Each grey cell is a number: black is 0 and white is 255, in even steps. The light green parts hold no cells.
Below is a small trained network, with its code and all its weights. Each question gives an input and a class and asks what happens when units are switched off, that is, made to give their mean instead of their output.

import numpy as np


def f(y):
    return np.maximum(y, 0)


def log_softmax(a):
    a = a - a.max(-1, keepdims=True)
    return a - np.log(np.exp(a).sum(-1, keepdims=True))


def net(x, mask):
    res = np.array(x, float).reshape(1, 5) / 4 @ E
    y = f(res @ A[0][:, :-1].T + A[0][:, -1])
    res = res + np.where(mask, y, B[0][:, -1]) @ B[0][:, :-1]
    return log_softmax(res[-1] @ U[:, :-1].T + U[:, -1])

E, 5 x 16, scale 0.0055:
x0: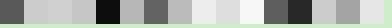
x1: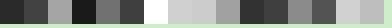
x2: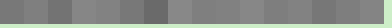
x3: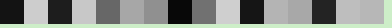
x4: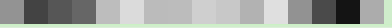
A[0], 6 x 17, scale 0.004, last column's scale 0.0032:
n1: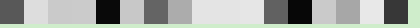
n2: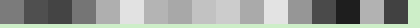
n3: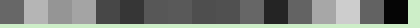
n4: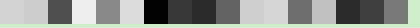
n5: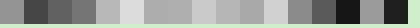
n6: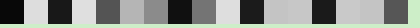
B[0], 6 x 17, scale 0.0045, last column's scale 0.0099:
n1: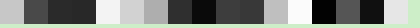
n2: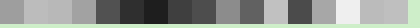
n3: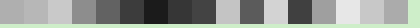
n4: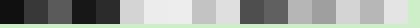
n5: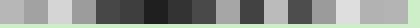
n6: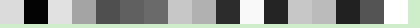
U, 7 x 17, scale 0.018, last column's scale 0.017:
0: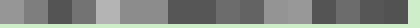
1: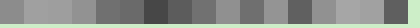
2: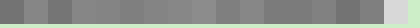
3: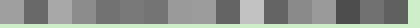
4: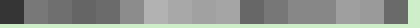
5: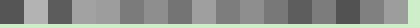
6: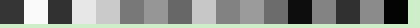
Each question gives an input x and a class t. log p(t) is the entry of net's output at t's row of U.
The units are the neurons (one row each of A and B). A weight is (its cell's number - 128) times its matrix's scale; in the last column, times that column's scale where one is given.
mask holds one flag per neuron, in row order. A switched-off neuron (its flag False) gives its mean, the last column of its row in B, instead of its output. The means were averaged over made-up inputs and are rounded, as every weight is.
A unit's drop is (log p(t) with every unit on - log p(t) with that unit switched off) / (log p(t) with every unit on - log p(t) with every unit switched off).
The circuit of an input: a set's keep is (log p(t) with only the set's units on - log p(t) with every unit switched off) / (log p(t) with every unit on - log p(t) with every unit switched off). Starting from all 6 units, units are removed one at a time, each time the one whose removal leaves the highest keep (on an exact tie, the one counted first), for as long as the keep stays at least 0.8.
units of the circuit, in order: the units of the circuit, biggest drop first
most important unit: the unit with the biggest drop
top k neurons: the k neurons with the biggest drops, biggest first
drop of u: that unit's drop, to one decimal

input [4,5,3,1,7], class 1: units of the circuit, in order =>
(n2; n5)
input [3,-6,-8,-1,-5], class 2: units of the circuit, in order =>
(n4)
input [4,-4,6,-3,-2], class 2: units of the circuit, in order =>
(n6; n4; n1)
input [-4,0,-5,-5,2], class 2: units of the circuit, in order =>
(n6; n1)
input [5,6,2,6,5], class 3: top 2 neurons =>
(n6; n4)
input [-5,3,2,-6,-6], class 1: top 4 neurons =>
(n6; n1; n3; n4)
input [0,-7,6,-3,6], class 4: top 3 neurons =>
(n4; n6; n3)
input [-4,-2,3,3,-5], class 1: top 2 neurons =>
(n1; n3)
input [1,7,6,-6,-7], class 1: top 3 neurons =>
(n6; n4; n3)
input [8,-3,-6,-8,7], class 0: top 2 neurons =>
(n1; n6)
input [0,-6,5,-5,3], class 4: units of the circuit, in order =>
(n4; n6)
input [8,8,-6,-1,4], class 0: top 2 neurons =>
(n1; n4)
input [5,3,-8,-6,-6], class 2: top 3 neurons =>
(n6; n1; n2)
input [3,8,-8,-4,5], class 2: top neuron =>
(n4)
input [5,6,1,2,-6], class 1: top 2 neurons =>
(n4; n3)
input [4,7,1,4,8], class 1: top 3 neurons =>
(n2; n5; n4)
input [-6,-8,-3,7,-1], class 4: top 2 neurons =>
(n4; n1)
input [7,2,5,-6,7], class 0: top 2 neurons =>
(n1; n6)
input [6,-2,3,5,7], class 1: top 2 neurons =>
(n2; n5)
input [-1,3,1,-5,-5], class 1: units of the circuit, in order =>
(n6)
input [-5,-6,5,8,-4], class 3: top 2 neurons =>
(n6; n1)
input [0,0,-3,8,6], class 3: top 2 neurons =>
(n6; n3)
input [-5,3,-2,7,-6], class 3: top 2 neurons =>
(n6; n1)
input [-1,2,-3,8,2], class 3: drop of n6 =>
0.7
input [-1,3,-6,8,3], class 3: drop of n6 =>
0.7
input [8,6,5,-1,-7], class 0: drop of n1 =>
0.9
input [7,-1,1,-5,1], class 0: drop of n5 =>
0.0
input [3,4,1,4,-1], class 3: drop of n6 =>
0.4
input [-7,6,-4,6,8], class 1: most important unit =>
n2
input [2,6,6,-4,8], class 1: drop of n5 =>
0.2
